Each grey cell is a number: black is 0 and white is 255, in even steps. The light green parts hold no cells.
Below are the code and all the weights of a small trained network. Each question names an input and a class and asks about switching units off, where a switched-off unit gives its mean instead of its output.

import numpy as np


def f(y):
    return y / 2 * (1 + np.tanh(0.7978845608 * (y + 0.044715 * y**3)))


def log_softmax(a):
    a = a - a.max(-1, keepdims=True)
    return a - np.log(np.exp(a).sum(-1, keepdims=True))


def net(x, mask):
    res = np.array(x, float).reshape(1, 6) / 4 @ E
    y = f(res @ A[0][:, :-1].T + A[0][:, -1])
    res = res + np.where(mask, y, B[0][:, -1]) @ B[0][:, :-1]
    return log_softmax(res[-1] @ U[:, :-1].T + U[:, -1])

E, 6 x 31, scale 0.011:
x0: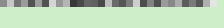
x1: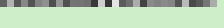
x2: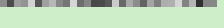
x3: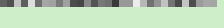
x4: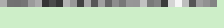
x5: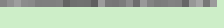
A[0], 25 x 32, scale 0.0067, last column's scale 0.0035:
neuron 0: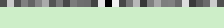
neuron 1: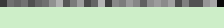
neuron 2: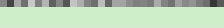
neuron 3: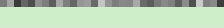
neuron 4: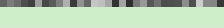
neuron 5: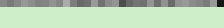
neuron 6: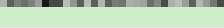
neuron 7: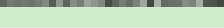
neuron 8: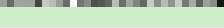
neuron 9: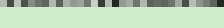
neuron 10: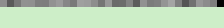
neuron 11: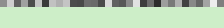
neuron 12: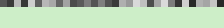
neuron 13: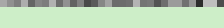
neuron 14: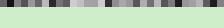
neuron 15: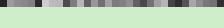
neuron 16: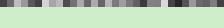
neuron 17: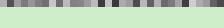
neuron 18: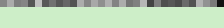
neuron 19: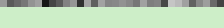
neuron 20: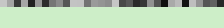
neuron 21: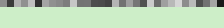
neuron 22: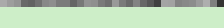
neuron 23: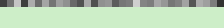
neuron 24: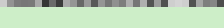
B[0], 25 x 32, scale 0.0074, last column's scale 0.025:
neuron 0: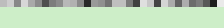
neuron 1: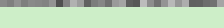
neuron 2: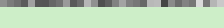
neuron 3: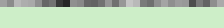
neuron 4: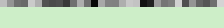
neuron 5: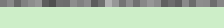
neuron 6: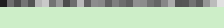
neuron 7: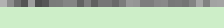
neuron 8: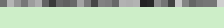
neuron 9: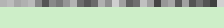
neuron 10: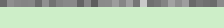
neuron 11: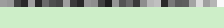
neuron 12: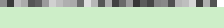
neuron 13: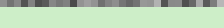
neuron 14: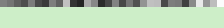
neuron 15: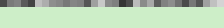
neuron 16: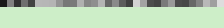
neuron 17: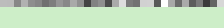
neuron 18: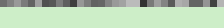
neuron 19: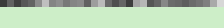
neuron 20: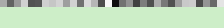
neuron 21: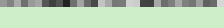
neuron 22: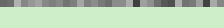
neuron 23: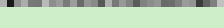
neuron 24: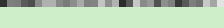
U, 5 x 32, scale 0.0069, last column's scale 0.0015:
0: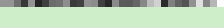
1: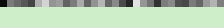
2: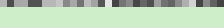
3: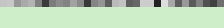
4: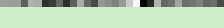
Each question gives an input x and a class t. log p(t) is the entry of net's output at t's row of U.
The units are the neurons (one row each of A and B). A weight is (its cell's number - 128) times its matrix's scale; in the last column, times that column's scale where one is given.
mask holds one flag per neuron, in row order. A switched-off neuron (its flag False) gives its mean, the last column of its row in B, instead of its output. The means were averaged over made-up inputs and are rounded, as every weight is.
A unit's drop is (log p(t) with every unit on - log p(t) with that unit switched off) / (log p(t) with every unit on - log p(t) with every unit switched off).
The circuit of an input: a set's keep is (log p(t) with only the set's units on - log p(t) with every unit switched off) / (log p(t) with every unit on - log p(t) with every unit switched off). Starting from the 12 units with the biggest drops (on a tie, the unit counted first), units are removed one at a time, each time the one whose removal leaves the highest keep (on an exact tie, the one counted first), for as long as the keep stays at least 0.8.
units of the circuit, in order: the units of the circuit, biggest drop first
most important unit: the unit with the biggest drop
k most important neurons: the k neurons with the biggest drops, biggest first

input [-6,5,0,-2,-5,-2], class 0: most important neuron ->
(neuron 14)
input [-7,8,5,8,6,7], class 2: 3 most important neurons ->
(neuron 12; neuron 11; neuron 23)
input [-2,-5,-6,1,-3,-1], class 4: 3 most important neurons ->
(neuron 4; neuron 0; neuron 18)
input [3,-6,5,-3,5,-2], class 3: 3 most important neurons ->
(neuron 17; neuron 9; neuron 16)
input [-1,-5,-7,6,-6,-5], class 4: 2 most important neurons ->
(neuron 4; neuron 20)
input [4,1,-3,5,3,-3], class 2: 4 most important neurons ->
(neuron 12; neuron 14; neuron 23; neuron 2)
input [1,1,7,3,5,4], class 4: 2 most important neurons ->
(neuron 21; neuron 8)
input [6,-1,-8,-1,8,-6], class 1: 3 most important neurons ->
(neuron 24; neuron 6; neuron 19)
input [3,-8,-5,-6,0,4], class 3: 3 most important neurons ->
(neuron 17; neuron 9; neuron 12)
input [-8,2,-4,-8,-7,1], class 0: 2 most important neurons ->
(neuron 14; neuron 12)
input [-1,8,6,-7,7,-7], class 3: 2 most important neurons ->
(neuron 0; neuron 12)
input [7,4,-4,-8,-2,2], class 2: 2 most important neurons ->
(neuron 20; neuron 14)
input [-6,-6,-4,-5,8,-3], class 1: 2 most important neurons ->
(neuron 24; neuron 6)
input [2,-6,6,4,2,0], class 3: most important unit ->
neuron 17
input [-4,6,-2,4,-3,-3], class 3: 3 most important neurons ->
(neuron 0; neuron 11; neuron 20)
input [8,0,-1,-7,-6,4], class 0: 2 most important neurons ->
(neuron 11; neuron 12)
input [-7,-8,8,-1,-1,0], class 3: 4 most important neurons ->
(neuron 17; neuron 9; neuron 11; neuron 4)
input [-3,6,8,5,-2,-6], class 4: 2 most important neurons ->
(neuron 21; neuron 8)
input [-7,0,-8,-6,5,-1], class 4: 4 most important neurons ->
(neuron 4; neuron 11; neuron 18; neuron 3)
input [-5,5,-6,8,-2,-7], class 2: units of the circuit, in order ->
(neuron 12)
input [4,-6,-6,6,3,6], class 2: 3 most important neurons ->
(neuron 12; neuron 0; neuron 23)
